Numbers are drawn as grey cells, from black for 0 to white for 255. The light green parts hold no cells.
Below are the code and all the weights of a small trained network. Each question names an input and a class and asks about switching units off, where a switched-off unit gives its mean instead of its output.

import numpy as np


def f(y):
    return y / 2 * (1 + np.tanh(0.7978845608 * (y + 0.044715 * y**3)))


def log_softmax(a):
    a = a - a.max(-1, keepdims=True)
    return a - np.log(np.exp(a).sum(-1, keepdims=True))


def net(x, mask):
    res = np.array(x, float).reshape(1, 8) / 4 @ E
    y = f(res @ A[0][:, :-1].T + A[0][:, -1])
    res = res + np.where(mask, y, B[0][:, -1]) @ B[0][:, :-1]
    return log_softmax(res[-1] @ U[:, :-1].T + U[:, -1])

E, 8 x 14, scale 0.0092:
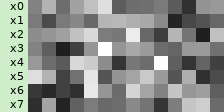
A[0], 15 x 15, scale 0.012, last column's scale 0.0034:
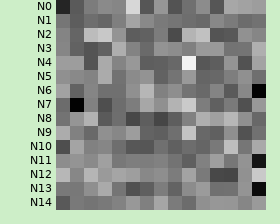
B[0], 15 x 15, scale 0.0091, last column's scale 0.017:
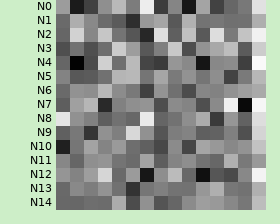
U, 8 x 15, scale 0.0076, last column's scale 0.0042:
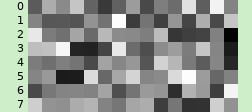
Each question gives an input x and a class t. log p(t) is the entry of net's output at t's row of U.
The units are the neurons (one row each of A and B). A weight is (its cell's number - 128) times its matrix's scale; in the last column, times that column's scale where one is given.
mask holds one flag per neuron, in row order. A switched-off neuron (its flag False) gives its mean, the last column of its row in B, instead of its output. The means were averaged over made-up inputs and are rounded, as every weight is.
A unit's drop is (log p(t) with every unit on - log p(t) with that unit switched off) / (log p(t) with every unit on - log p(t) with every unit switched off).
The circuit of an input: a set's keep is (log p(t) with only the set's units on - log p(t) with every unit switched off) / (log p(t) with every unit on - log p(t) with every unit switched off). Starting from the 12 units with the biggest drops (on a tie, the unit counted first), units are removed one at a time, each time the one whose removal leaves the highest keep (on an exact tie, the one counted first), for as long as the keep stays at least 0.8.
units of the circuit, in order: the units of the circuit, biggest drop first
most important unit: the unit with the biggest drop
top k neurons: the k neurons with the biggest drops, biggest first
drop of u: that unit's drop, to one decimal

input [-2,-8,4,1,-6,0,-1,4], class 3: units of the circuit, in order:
[N0; N8]
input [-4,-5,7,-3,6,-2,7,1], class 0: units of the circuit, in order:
[N2]
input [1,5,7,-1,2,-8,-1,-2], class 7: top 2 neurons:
[N0; N12]
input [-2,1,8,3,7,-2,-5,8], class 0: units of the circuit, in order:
[N7; N9]
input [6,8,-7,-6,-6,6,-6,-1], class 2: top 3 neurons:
[N7; N3; N10]
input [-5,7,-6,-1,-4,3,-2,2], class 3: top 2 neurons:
[N4; N12]
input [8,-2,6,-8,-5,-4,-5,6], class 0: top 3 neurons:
[N2; N7; N10]
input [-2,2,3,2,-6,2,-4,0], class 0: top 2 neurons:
[N7; N8]
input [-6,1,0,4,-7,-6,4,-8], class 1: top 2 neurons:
[N2; N0]
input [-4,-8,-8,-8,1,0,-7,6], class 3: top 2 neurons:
[N8; N0]
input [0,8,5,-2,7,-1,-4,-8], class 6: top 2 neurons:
[N2; N4]
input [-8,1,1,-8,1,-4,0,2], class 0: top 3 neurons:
[N2; N7; N13]
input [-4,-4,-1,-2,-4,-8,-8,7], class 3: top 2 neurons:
[N4; N8]
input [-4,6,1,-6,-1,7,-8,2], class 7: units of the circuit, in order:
[N7]
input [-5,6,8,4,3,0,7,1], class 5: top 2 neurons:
[N3; N4]
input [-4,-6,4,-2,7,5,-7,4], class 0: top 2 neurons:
[N2; N7]
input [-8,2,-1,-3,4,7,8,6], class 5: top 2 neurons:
[N4; N12]
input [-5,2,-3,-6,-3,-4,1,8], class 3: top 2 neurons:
[N4; N0]
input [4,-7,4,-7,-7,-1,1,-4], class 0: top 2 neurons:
[N2; N7]
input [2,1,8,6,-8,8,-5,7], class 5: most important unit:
N12
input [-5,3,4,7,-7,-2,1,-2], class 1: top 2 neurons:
[N2; N5]
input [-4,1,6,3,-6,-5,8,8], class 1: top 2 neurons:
[N0; N2]
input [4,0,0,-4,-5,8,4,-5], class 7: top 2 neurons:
[N7; N4]
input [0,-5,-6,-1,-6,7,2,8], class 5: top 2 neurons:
[N0; N4]
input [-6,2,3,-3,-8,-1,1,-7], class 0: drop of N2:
0.2
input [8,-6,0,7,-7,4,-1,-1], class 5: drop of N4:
0.1
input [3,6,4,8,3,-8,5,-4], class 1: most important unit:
N0
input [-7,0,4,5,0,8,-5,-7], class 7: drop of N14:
0.0
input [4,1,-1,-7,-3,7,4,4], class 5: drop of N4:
0.2
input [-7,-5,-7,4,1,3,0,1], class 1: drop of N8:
0.1
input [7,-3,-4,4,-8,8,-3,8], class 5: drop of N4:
0.1
